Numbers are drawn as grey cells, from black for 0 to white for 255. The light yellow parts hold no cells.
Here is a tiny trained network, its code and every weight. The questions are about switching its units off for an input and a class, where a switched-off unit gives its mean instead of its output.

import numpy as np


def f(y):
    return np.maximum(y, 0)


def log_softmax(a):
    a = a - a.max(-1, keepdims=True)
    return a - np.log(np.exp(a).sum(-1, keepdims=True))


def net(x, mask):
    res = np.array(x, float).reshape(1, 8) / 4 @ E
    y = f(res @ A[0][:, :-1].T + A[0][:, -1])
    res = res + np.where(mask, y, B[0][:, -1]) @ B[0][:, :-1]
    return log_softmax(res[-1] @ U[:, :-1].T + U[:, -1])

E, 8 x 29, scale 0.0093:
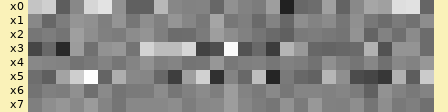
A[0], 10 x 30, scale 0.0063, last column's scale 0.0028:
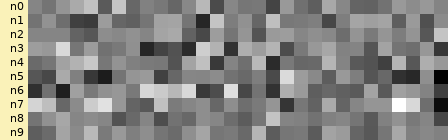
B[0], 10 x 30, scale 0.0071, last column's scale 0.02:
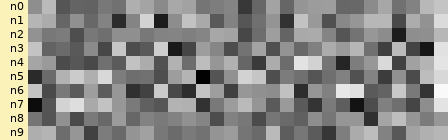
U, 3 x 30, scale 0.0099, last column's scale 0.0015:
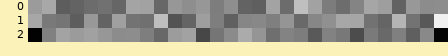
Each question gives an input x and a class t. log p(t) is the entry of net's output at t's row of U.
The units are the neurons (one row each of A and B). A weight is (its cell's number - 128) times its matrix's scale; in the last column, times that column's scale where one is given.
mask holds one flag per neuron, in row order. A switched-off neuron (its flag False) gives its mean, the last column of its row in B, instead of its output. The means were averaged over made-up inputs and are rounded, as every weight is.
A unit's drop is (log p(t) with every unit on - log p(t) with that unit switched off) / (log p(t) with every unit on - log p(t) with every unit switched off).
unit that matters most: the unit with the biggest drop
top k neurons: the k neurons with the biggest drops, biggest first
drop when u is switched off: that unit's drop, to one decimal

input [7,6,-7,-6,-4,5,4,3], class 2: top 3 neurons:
n7; n6; n1
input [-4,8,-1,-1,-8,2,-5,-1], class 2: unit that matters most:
n5
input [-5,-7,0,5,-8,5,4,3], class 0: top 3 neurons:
n4; n7; n3
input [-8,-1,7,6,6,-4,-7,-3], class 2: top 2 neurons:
n5; n3
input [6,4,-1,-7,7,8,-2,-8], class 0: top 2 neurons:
n4; n6
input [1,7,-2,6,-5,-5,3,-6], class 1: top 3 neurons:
n6; n4; n0
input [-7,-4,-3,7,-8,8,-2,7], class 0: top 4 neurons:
n4; n7; n0; n3
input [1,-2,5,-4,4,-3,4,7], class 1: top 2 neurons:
n4; n3
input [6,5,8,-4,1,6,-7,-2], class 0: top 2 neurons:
n4; n5
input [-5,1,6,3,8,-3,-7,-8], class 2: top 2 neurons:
n5; n4
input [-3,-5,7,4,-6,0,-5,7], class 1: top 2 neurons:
n7; n6
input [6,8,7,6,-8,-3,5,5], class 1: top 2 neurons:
n6; n5
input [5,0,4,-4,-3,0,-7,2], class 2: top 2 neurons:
n7; n6
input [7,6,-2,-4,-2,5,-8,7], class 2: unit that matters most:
n7
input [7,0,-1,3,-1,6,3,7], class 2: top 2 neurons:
n7; n1
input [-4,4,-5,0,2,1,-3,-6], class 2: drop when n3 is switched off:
0.0
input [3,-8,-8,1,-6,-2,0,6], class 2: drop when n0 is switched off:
0.1
